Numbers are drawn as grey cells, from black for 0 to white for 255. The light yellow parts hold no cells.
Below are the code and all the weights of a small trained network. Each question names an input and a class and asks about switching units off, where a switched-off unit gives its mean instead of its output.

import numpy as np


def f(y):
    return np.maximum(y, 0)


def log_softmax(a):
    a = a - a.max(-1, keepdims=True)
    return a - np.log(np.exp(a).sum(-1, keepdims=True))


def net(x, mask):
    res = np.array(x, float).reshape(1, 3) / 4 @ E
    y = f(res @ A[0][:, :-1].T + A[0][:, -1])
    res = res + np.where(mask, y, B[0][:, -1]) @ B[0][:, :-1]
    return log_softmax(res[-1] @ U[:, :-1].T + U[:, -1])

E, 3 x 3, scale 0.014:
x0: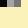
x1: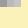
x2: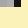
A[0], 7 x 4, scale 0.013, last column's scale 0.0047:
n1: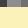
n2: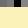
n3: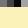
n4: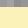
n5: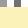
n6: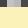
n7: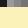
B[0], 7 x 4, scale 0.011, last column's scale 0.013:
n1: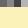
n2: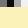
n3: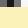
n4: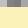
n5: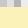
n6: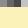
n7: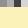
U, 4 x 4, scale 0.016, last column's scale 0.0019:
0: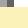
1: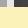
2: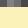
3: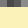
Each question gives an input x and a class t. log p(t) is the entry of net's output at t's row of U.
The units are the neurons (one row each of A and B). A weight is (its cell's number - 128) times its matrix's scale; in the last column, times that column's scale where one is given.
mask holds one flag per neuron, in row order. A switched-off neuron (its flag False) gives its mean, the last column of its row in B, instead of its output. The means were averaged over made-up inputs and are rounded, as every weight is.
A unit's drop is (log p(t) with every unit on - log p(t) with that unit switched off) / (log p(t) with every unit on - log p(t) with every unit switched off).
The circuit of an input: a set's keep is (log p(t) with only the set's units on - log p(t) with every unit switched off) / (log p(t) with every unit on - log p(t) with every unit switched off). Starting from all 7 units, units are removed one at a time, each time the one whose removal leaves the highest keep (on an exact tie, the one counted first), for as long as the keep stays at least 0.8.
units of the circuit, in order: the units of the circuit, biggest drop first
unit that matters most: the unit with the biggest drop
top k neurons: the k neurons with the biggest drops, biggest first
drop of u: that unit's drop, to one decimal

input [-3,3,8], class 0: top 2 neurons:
[n2 n7]
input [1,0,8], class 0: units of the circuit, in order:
[n5 n2]
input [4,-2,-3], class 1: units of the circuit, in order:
[n2 n3]
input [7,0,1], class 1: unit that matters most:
n7
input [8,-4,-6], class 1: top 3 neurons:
[n7 n2 n3]
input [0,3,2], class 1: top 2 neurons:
[n2 n3]
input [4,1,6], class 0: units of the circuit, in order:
[n2 n5]
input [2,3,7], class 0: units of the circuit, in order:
[n2 n7 n5]
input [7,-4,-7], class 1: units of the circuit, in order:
[n7 n2]
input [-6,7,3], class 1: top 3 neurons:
[n2 n3 n5]
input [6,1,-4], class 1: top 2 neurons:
[n7 n2]
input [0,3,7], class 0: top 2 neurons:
[n2 n7]
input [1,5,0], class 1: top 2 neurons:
[n2 n3]
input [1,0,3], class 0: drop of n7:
0.2
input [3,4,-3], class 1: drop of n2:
0.1
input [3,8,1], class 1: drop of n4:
0.0
